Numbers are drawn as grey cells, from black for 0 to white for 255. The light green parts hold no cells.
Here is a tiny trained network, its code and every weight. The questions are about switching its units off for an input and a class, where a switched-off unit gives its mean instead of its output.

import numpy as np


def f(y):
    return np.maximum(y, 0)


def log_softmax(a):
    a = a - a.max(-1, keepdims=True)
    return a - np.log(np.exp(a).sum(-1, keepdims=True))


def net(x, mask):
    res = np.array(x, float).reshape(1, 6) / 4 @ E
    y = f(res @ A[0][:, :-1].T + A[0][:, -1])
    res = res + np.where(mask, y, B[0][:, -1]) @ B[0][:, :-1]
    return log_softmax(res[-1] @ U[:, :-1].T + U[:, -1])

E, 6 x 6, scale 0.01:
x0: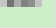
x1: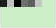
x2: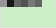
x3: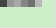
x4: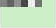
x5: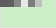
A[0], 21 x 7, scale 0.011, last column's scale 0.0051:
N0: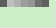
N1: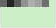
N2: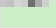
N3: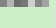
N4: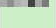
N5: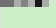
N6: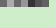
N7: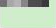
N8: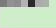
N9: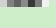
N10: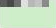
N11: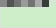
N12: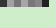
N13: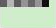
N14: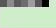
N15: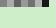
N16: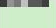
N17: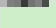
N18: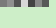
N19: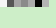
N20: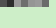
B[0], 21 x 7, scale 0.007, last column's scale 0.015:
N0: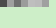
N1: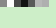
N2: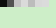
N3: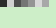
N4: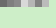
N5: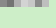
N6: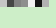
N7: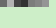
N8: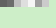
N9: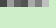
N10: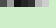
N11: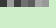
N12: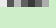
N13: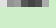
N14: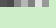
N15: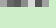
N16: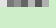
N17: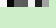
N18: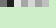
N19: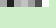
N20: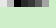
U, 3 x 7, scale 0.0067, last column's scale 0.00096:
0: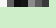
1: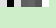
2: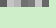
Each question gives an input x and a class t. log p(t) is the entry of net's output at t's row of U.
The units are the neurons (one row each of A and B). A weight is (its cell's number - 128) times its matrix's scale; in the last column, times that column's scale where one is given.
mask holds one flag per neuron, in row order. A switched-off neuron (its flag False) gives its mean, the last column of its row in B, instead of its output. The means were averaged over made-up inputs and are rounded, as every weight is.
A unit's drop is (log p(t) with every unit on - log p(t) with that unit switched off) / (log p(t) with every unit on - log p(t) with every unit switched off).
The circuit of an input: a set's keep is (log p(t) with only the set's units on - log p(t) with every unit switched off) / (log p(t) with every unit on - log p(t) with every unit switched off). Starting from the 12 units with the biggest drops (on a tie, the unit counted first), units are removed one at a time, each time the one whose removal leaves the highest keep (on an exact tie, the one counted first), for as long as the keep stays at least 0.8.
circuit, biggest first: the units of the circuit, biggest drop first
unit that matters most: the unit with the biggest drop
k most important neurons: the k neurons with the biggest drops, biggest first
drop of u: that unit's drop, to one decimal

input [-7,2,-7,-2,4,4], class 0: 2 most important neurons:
[N2, N16]
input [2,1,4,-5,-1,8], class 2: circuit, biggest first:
[N17, N19]
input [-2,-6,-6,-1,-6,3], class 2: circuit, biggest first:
[N2]
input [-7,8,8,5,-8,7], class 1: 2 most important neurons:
[N18, N8]
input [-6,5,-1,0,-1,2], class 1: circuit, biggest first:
[N18, N12]
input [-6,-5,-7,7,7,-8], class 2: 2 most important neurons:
[N3, N0]
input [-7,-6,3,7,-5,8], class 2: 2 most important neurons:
[N19, N10]
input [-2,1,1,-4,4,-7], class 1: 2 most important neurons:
[N19, N10]
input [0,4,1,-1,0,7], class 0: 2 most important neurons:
[N2, N10]
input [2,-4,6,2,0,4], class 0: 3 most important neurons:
[N20, N1, N18]
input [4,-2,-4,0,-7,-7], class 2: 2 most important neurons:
[N2, N9]
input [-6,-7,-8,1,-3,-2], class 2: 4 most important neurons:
[N0, N2, N7, N17]
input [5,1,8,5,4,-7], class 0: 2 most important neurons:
[N20, N2]
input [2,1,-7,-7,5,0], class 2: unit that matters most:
N3
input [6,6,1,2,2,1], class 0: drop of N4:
0.2
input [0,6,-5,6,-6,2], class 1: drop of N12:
0.1
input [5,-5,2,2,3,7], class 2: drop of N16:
0.0
